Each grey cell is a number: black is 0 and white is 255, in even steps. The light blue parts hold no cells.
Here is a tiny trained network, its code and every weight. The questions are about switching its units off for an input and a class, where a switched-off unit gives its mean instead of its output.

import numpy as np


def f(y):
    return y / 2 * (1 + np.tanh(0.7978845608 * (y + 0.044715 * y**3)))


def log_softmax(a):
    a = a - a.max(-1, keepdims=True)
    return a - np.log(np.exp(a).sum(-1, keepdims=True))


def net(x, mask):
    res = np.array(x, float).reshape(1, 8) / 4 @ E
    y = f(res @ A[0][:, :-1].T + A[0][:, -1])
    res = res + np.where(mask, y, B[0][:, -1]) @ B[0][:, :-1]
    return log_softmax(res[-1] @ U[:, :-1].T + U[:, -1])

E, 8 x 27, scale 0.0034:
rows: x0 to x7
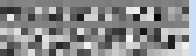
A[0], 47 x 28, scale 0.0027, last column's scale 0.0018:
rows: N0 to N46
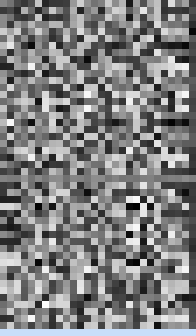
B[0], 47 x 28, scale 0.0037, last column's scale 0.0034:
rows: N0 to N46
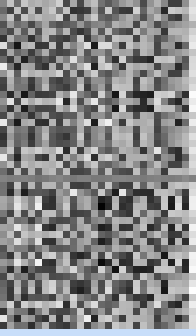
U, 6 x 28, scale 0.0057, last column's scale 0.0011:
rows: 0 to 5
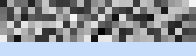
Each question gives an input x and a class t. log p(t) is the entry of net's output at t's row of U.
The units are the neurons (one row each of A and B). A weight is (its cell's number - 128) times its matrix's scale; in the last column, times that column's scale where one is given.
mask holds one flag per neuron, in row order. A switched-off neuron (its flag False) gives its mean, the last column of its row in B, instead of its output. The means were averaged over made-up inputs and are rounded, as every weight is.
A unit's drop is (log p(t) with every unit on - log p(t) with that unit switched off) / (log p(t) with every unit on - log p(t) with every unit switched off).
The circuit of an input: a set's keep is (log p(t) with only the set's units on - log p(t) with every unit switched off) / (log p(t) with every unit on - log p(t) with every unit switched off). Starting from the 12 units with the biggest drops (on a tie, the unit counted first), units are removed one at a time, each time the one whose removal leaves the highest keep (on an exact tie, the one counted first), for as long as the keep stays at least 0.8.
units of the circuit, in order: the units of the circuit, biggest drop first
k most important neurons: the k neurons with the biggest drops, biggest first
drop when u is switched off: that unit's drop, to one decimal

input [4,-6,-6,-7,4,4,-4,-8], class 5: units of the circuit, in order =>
(N17)
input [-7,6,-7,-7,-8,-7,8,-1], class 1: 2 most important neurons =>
(N1; N30)
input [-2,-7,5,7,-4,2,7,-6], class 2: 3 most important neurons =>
(N13; N38; N15)
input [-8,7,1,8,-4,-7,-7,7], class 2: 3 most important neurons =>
(N27; N8; N42)
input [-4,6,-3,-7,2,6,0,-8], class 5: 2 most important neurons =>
(N17; N6)
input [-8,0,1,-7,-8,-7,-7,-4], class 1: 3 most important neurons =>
(N1; N30; N26)
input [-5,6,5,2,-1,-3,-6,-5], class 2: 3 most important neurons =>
(N8; N27; N42)
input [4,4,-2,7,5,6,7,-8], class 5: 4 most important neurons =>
(N17; N6; N27; N8)
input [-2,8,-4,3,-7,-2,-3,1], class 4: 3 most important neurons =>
(N32; N28; N34)
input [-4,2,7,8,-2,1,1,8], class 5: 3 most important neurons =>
(N9; N45; N22)
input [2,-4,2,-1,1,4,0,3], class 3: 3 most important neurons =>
(N32; N28; N34)
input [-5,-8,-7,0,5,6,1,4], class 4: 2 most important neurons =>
(N37; N29)
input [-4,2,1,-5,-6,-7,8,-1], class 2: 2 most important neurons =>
(N13; N38)
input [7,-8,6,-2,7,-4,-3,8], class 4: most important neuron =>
(N29)
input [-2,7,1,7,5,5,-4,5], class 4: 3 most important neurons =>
(N32; N28; N34)
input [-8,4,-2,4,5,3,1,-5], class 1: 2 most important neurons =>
(N41; N36)
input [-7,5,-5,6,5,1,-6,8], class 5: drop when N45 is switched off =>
0.2
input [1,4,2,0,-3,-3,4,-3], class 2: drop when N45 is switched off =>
0.1
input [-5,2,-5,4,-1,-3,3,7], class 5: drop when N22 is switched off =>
0.1
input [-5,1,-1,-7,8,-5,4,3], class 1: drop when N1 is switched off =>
0.0
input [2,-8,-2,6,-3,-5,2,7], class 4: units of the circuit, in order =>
(N29)
